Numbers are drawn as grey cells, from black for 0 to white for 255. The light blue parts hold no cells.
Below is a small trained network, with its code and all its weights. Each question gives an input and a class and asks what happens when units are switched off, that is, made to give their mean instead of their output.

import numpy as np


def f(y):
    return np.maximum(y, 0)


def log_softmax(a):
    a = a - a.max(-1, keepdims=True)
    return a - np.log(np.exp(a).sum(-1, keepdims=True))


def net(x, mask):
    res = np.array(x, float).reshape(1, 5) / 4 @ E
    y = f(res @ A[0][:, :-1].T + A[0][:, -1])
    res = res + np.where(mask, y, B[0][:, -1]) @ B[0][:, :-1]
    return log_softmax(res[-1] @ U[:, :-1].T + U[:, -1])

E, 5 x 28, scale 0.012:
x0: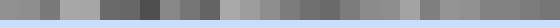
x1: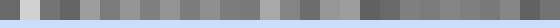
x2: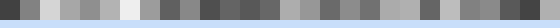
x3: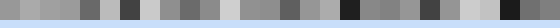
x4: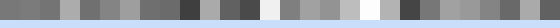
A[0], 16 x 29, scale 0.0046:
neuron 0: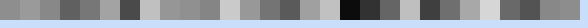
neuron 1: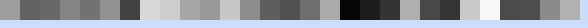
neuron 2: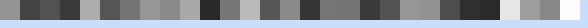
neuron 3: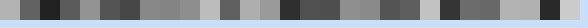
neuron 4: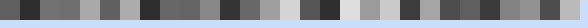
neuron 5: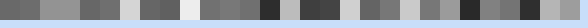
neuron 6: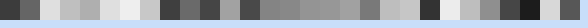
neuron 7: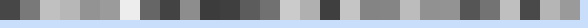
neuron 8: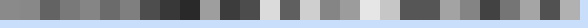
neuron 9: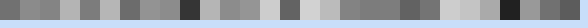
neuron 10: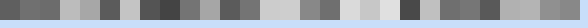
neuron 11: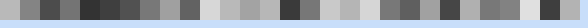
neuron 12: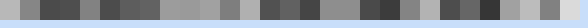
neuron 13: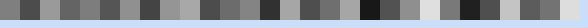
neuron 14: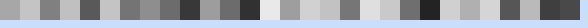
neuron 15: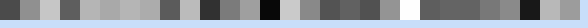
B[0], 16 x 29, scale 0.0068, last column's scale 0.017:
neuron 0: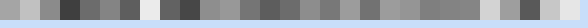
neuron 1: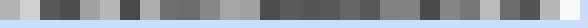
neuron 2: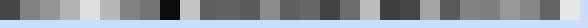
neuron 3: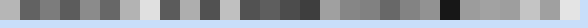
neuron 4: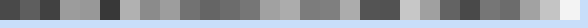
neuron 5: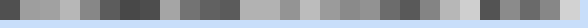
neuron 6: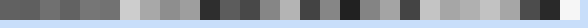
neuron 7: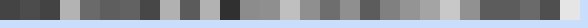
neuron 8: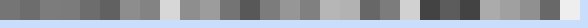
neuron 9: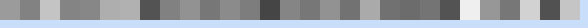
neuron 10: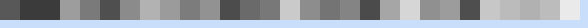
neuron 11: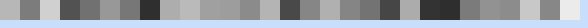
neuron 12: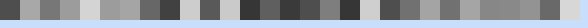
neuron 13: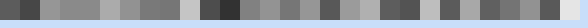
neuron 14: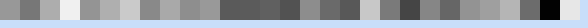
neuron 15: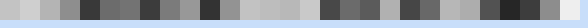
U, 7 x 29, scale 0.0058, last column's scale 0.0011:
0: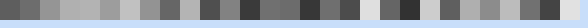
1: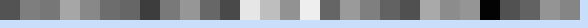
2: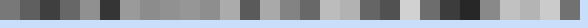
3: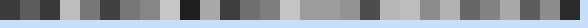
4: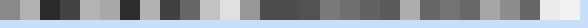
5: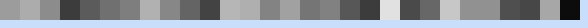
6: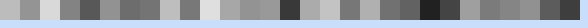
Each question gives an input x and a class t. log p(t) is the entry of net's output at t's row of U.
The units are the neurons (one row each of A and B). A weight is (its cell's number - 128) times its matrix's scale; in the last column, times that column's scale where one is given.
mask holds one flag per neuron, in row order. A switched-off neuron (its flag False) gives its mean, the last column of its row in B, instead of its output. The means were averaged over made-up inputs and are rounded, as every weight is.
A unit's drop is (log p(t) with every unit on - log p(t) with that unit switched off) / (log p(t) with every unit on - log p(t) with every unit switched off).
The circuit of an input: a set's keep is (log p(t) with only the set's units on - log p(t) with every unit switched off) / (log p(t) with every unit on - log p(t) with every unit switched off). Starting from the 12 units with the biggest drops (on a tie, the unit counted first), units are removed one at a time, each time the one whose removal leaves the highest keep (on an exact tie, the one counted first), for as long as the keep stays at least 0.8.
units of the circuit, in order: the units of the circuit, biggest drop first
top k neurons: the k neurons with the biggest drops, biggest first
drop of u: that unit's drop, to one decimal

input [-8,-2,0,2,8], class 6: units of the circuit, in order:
neuron 2; neuron 11
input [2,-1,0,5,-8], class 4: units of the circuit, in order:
neuron 1
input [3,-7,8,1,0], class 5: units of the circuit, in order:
neuron 15; neuron 2
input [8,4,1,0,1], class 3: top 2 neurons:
neuron 2; neuron 12
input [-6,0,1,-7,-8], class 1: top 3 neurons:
neuron 15; neuron 5; neuron 6
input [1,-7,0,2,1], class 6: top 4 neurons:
neuron 2; neuron 6; neuron 12; neuron 13
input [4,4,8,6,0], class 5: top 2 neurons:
neuron 15; neuron 2
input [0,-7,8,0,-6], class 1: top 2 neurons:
neuron 5; neuron 7
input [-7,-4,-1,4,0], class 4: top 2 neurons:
neuron 1; neuron 15
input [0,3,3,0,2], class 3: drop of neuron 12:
0.2
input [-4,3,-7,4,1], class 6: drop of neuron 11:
0.7
